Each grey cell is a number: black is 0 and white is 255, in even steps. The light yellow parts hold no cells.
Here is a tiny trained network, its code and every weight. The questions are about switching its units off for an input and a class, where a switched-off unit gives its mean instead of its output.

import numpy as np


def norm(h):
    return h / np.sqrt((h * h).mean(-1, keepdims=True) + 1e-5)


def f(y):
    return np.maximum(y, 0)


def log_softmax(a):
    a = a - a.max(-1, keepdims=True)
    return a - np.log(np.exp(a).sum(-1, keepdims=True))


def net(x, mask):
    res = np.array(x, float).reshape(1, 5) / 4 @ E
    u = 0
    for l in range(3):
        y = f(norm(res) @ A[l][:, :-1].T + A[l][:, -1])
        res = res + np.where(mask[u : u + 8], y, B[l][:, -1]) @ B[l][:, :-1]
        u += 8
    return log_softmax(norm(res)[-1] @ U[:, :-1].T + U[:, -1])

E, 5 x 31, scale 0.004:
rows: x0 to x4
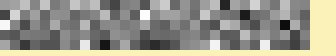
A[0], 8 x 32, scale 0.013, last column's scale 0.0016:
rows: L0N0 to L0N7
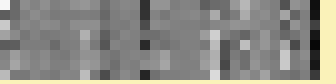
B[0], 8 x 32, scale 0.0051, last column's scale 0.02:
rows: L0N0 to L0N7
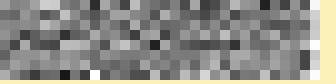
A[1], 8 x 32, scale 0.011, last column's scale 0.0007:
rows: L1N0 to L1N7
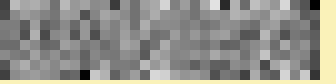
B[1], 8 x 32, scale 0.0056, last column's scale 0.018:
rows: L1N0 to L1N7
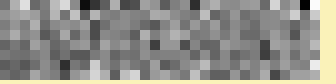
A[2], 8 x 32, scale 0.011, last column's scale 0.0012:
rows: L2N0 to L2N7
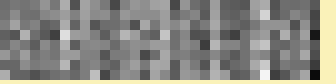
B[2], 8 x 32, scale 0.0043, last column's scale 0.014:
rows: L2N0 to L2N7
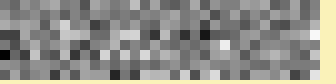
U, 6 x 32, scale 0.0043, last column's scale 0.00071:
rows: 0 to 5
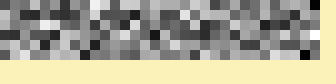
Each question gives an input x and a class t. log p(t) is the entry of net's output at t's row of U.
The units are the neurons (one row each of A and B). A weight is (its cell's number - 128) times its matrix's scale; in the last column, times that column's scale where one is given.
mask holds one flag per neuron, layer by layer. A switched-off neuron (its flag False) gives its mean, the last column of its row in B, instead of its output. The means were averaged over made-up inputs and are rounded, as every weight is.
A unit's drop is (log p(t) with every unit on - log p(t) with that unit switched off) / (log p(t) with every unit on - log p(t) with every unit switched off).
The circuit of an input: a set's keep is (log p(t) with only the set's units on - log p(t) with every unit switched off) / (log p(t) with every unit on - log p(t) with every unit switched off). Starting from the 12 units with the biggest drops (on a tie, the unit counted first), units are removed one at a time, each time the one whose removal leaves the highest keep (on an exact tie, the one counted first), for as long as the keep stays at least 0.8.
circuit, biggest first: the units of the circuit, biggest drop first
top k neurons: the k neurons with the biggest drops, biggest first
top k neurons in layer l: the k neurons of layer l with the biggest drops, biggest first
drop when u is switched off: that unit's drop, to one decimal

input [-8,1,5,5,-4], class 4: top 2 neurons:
L0N7; L0N4
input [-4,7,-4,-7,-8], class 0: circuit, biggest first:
L1N7
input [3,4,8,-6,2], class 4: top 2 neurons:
L0N7; L0N0
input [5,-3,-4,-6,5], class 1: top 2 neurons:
L0N7; L0N3
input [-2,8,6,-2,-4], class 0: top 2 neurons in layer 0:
L0N6; L0N4
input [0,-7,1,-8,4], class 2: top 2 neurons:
L0N0; L0N2
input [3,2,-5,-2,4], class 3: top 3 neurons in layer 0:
L0N4; L0N1; L0N7
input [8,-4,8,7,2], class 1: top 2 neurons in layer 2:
L2N7; L2N3
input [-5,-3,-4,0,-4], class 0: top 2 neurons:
L0N4; L0N0
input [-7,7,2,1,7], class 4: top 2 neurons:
L0N7; L1N3
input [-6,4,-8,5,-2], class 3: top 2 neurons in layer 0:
L0N6; L0N7
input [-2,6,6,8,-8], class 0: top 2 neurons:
L0N6; L0N4
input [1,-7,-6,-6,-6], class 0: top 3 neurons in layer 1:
L1N0; L1N6; L1N7
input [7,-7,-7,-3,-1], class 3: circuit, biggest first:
L0N4
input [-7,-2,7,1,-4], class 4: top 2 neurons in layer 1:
L1N3; L1N6
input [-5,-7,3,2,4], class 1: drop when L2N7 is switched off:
0.1
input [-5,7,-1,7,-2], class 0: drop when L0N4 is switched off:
1.0
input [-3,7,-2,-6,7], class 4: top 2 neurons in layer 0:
L0N7; L0N3
